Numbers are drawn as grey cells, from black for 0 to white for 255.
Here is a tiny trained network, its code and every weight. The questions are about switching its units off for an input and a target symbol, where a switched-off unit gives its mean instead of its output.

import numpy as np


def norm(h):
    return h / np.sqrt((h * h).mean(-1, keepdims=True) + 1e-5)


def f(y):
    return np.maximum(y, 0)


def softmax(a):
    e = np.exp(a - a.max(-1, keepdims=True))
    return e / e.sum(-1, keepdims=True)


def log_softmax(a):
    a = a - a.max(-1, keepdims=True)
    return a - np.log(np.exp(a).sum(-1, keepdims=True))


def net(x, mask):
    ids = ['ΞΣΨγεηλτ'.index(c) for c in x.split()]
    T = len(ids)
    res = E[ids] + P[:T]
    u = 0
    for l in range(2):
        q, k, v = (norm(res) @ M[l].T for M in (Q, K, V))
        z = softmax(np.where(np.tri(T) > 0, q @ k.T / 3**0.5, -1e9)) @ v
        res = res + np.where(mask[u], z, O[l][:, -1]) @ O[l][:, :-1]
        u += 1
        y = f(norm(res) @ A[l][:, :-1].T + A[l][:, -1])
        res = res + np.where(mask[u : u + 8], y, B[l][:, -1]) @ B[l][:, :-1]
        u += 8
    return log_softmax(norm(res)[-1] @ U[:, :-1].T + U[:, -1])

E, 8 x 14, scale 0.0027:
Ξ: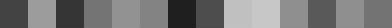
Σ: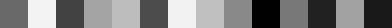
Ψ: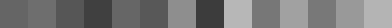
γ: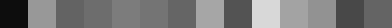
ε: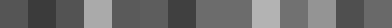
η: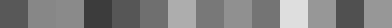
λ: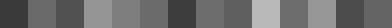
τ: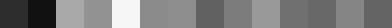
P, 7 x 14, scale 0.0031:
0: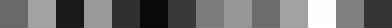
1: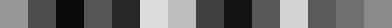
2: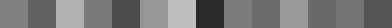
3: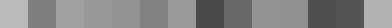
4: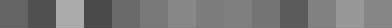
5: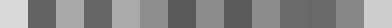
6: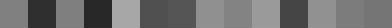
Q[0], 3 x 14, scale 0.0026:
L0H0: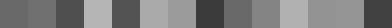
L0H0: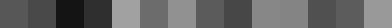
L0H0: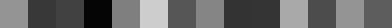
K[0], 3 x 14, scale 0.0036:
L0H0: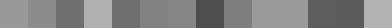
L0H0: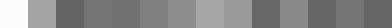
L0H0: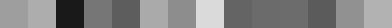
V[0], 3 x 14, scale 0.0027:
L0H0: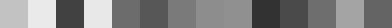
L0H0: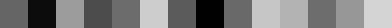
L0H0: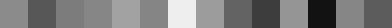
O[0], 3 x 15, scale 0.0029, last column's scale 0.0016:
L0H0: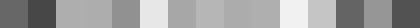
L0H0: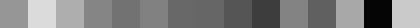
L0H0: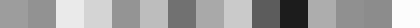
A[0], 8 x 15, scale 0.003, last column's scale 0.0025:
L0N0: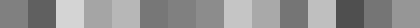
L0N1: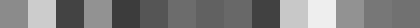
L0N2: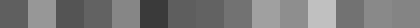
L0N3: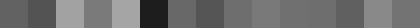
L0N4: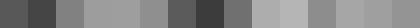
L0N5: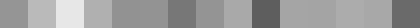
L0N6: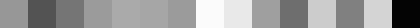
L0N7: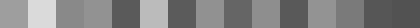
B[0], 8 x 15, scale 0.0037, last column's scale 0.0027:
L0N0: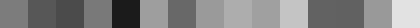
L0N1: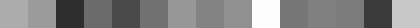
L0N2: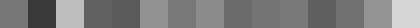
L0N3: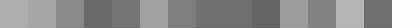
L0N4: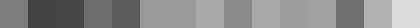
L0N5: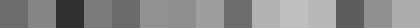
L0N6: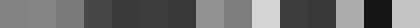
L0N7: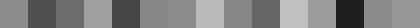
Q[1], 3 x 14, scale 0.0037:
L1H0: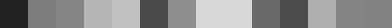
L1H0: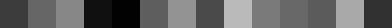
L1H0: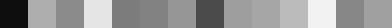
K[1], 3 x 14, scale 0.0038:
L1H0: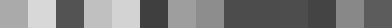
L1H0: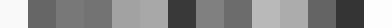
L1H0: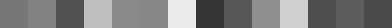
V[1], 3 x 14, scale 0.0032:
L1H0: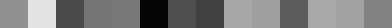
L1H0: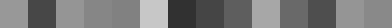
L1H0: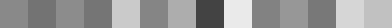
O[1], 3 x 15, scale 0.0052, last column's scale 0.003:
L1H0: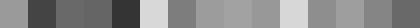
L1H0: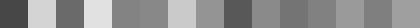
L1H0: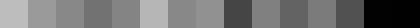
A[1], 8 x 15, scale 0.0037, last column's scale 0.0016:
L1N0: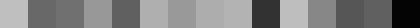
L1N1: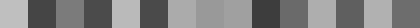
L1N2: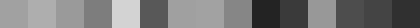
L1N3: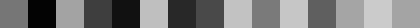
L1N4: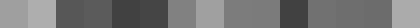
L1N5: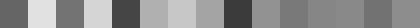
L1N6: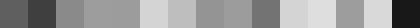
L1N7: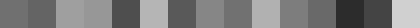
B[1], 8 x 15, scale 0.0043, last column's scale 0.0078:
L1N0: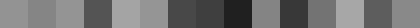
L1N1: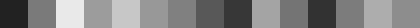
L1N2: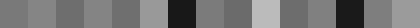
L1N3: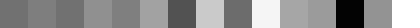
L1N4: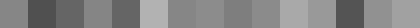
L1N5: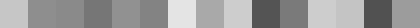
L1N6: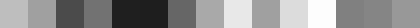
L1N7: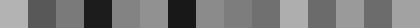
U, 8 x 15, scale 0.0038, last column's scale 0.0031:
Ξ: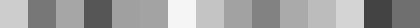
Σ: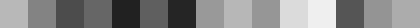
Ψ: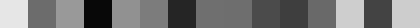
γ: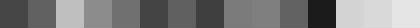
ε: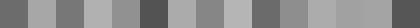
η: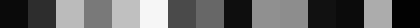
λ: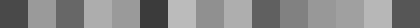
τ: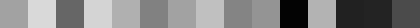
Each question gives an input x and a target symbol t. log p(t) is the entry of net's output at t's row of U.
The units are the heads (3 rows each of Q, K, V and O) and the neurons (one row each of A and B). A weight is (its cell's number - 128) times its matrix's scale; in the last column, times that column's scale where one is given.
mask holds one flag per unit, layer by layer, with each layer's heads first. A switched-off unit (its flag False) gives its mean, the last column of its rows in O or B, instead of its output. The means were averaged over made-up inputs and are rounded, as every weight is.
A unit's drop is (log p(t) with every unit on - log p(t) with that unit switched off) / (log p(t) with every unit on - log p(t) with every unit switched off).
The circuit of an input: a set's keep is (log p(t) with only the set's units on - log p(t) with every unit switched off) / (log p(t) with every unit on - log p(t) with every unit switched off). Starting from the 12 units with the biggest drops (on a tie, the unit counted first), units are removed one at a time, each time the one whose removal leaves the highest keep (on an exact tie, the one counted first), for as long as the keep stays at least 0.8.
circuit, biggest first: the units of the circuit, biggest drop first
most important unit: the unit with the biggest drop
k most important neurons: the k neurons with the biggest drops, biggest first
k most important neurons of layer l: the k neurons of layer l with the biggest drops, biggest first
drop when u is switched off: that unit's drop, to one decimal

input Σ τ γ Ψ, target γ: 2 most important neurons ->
[L1N3 L0N6]
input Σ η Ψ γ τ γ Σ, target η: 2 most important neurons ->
[L1N1 L0N6]
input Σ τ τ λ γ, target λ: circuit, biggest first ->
[L1H0 L1N3]
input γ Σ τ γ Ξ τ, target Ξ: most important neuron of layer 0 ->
[L0N0]
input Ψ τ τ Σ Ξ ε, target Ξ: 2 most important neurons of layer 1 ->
[L1N5 L1N3]
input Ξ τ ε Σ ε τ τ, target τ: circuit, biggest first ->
[L1H0 L0N3 L1N5]
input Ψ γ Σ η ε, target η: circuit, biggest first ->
[L1N6 L1N5]
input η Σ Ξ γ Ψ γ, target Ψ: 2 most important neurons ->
[L1N3 L1N7]
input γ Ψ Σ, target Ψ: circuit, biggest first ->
[L1N0 L1N3]
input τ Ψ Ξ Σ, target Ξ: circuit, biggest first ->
[L1N5 L1N3]
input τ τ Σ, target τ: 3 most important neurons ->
[L1N2 L0N6 L1N5]
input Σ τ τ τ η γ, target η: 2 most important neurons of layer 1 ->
[L1N6 L1N1]
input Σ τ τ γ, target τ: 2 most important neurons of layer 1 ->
[L1N5 L1N3]
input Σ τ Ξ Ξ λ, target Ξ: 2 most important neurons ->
[L1N5 L1N3]
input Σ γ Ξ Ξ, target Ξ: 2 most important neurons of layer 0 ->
[L0N4 L0N6]
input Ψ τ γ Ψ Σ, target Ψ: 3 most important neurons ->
[L1N3 L1N0 L0N6]
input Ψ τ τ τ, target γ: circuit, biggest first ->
[L0H0 L1N3]
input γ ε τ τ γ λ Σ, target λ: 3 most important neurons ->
[L1N3 L1N7 L0N2]
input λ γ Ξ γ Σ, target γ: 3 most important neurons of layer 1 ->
[L1N3 L1N1 L1N5]
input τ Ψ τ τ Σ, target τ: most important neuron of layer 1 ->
[L1N2]
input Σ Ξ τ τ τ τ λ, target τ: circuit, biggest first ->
[L1H0 L1N5]
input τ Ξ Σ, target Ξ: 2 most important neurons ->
[L1N3 L1N5]
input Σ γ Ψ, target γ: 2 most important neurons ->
[L1N3 L0N0]
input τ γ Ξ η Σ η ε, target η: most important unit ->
L0N5
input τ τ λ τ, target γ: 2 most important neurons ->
[L0N2 L1N3]
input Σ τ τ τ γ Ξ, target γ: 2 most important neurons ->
[L1N3 L0N6]
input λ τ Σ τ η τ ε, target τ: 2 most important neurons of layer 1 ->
[L1N5 L1N2]
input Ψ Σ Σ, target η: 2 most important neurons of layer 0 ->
[L0N3 L0N1]
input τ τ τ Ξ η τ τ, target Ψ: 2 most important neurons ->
[L1N3 L0N3]
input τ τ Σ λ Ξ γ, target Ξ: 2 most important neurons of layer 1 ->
[L1N5 L1N3]
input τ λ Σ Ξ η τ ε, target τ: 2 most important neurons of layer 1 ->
[L1N2 L1N5]
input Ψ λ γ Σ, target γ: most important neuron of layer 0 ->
[L0N3]
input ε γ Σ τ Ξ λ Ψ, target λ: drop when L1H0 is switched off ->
1.1
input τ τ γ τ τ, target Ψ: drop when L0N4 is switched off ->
0.0
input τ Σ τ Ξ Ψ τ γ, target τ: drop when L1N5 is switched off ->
0.2
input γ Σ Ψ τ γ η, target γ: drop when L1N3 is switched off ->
0.5
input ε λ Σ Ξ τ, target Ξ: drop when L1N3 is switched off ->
0.2
